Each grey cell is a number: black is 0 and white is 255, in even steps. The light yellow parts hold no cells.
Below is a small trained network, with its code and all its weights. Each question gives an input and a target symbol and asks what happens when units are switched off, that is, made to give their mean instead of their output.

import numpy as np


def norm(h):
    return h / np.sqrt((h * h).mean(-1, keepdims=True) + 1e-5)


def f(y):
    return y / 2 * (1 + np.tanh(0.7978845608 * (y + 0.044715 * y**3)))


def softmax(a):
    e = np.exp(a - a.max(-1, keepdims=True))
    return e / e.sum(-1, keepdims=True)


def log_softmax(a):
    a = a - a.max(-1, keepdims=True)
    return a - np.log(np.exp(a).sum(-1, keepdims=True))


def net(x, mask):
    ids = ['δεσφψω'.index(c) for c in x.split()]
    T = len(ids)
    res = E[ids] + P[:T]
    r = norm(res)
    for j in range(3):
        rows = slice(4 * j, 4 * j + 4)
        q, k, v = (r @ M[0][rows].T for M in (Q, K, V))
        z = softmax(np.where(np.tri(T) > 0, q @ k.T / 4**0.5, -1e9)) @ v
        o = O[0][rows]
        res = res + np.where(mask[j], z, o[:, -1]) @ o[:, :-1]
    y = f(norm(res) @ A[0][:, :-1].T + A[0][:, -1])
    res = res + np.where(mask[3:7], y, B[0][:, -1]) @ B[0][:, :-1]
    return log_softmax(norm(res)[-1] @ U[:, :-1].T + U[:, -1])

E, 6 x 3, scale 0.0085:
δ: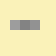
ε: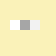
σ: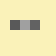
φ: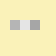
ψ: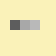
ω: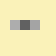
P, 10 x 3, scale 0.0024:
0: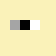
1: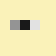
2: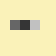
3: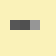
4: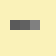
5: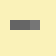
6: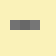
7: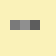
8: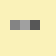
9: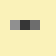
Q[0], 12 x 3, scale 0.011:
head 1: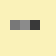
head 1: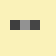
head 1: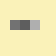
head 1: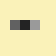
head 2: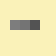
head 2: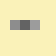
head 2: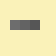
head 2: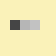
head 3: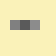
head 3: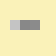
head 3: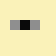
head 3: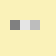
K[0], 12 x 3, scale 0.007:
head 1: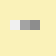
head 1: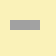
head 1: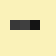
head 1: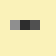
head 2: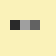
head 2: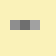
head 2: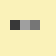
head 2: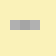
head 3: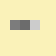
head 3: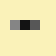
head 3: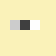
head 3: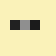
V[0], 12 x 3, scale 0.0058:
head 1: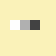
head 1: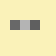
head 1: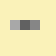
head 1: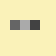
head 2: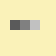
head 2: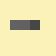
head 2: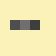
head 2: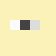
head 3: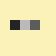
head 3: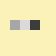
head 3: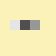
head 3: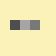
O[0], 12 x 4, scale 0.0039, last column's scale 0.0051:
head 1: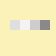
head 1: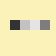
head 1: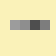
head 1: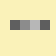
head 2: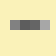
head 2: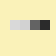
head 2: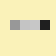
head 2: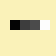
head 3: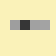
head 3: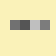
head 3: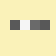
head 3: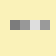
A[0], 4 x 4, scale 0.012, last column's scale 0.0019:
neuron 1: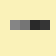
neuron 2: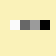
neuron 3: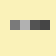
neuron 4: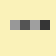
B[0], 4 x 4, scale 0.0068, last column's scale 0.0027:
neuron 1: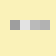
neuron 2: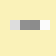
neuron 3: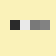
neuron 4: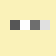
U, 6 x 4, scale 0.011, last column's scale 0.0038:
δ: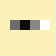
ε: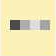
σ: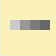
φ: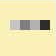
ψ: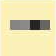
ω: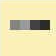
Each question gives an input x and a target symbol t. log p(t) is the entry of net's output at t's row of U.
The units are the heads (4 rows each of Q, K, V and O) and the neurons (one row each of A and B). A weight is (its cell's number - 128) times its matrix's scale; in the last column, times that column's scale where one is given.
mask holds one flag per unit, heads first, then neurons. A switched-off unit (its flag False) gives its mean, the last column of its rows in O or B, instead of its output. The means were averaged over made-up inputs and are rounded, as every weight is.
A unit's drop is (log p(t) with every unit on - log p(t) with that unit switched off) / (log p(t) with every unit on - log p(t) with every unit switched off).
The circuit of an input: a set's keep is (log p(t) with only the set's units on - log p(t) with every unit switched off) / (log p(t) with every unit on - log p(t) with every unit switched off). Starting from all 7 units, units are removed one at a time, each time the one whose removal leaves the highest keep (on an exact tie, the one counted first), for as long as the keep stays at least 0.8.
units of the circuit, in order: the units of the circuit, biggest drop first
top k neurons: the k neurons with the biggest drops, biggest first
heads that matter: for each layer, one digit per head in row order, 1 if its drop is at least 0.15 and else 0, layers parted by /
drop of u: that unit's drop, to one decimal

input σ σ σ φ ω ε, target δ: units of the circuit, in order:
head 1
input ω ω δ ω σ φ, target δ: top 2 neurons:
neuron 1; neuron 3
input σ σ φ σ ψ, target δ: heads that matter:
100
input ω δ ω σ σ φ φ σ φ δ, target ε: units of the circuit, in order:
head 3; neuron 1
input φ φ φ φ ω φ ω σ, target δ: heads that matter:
001
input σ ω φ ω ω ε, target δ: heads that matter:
110
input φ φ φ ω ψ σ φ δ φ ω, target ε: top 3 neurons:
neuron 1; neuron 2; neuron 4
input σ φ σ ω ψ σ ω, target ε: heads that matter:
011
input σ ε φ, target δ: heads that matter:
110
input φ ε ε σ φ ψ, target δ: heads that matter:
000
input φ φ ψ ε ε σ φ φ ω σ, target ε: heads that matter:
010
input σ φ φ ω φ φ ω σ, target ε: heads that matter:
110
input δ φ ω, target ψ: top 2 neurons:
neuron 1; neuron 4
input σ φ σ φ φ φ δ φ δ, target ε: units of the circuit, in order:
head 1
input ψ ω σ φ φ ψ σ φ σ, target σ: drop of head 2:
1.5
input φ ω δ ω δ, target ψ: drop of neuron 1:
-0.1
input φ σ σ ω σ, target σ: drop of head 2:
1.3
